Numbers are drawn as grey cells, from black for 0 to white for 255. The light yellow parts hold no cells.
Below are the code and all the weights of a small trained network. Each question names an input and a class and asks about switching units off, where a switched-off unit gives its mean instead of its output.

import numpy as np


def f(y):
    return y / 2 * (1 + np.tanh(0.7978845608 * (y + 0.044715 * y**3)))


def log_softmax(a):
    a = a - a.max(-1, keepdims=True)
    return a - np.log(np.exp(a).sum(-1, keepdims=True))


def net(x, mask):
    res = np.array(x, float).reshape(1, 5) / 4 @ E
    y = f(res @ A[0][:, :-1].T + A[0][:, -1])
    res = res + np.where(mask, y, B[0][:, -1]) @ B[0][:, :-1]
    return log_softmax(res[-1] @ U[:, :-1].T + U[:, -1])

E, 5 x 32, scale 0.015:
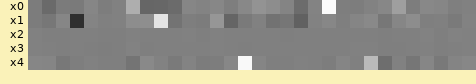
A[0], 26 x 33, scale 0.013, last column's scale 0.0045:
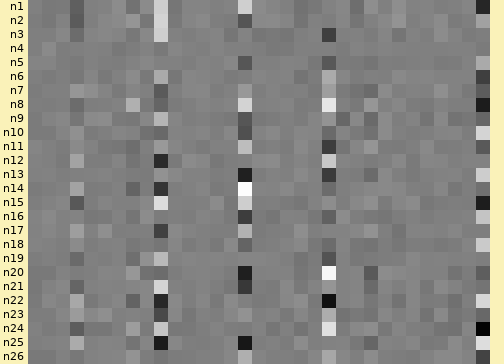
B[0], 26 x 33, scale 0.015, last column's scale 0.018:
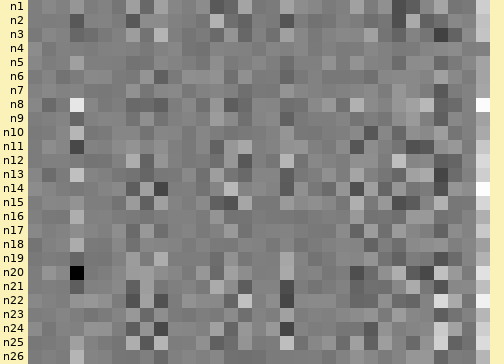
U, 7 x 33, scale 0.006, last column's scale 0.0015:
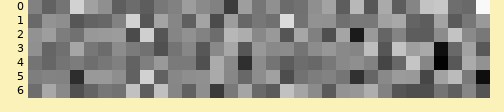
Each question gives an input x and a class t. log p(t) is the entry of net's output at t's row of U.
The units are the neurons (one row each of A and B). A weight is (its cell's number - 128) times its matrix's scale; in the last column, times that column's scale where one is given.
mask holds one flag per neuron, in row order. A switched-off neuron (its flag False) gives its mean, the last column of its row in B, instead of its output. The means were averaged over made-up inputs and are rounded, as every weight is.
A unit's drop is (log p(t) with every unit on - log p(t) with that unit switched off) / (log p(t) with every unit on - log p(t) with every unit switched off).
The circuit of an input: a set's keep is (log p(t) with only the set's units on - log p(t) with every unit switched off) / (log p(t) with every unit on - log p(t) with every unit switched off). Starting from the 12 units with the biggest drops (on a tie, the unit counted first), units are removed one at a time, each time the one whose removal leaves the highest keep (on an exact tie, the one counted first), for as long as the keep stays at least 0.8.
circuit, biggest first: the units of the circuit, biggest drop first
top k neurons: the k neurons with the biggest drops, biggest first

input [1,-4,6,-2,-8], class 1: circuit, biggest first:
(n20)
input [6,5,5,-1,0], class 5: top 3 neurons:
(n20; n25; n21)
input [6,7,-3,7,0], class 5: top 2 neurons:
(n20; n21)
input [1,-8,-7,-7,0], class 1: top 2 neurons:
(n25; n12)
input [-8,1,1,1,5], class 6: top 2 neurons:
(n3; n19)
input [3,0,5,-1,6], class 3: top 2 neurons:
(n22; n14)
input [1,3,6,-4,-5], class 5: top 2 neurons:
(n20; n8)
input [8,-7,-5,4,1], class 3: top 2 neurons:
(n8; n14)
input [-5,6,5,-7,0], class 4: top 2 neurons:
(n21; n20)
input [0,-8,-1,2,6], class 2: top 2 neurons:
(n22; n14)
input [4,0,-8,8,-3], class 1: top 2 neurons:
(n22; n14)
